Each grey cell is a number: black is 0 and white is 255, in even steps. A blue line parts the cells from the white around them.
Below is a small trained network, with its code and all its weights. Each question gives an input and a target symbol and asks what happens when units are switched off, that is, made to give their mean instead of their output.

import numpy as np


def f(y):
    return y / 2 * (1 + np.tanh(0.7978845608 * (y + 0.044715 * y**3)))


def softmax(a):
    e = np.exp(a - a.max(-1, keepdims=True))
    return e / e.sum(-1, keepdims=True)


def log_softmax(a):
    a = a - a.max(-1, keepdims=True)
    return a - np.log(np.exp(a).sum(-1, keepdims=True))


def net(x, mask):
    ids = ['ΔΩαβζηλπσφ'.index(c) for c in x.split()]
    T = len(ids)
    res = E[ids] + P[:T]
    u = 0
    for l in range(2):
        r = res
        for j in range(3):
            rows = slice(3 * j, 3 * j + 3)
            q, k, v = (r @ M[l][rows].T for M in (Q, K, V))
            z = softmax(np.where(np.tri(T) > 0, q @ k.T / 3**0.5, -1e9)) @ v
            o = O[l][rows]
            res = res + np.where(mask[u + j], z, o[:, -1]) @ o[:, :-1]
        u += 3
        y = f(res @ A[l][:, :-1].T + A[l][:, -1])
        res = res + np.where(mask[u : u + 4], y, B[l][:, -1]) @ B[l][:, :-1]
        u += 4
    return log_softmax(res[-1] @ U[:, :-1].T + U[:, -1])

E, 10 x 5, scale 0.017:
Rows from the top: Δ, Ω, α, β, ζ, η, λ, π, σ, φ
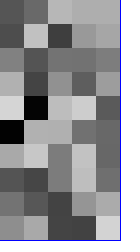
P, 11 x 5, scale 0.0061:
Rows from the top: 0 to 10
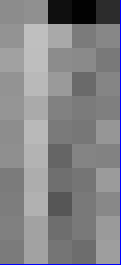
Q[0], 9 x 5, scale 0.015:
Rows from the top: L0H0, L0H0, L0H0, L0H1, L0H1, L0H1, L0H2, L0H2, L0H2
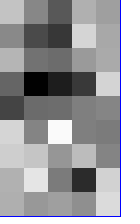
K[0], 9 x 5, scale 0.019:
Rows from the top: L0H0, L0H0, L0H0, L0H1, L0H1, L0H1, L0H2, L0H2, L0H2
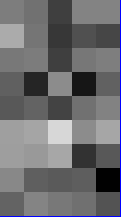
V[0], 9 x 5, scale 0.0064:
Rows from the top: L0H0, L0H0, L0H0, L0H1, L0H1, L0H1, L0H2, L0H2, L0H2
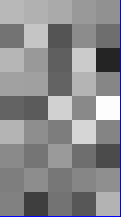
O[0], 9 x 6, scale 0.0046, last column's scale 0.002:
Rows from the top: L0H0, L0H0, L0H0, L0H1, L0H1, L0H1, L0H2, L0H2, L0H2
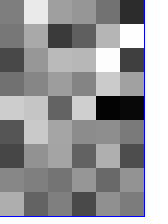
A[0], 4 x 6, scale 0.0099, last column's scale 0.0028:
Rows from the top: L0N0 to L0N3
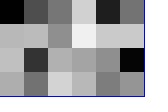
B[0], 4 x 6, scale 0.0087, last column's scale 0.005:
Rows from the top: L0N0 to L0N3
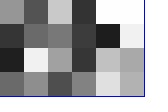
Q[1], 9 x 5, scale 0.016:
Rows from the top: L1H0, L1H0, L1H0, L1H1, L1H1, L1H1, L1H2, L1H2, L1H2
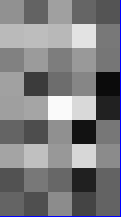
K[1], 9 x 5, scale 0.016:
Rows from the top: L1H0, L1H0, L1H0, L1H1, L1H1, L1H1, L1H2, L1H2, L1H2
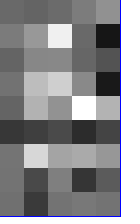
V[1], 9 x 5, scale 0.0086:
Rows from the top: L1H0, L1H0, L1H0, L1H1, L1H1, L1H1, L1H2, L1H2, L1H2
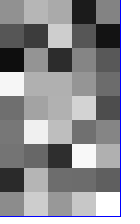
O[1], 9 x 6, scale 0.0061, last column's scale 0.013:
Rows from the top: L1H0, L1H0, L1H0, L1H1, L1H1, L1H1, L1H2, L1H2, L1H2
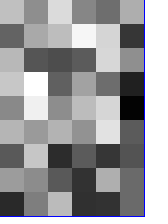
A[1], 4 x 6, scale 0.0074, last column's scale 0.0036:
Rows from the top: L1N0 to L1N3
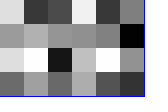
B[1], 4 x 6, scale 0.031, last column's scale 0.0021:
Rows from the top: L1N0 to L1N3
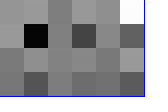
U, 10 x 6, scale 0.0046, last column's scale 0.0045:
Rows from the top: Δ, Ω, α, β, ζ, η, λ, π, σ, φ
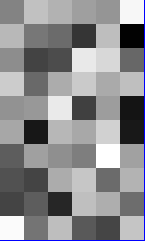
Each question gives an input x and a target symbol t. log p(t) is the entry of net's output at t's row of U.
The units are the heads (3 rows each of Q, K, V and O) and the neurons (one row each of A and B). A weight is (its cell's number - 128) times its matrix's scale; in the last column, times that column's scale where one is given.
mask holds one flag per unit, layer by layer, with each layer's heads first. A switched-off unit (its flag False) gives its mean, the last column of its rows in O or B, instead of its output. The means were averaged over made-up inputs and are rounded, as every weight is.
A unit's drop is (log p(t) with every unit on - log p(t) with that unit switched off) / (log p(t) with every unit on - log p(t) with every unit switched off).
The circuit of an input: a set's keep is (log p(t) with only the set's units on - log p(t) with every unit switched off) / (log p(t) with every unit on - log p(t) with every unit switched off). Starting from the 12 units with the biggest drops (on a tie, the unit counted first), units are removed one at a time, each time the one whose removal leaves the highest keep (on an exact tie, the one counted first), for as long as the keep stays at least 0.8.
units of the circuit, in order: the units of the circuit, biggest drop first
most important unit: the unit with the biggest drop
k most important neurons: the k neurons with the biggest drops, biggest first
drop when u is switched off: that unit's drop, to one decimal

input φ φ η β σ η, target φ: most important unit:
L1H1
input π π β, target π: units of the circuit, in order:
(L0N0, L1H0, L1H1, L0H0)
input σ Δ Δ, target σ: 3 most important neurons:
(L0N1, L0N3, L0N0)
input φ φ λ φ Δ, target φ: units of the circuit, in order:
(L1H0, L0N1)
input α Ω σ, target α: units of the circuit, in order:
(L1H2, L1N0, L0N0, L0N2)
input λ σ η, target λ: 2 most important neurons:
(L0N1, L0N0)
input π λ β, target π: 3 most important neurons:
(L0N0, L0N1, L0N2)
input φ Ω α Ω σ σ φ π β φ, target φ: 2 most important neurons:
(L0N1, L0N3)
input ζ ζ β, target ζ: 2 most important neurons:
(L0N2, L0N3)
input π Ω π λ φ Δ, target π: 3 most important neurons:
(L0N0, L0N1, L0N2)
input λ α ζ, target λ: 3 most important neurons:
(L0N2, L0N3, L0N0)
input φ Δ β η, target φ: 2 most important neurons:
(L0N0, L0N1)
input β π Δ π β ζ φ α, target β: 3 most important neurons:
(L1N0, L0N3, L0N0)
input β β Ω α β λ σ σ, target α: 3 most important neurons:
(L1N0, L0N0, L0N3)
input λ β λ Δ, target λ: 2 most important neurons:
(L0N0, L0N1)
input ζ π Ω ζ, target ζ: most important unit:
L0N2
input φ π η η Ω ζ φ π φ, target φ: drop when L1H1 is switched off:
0.3
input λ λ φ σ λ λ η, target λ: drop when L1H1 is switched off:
0.3
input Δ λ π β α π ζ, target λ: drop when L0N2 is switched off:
0.4
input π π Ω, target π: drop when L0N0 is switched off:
0.9
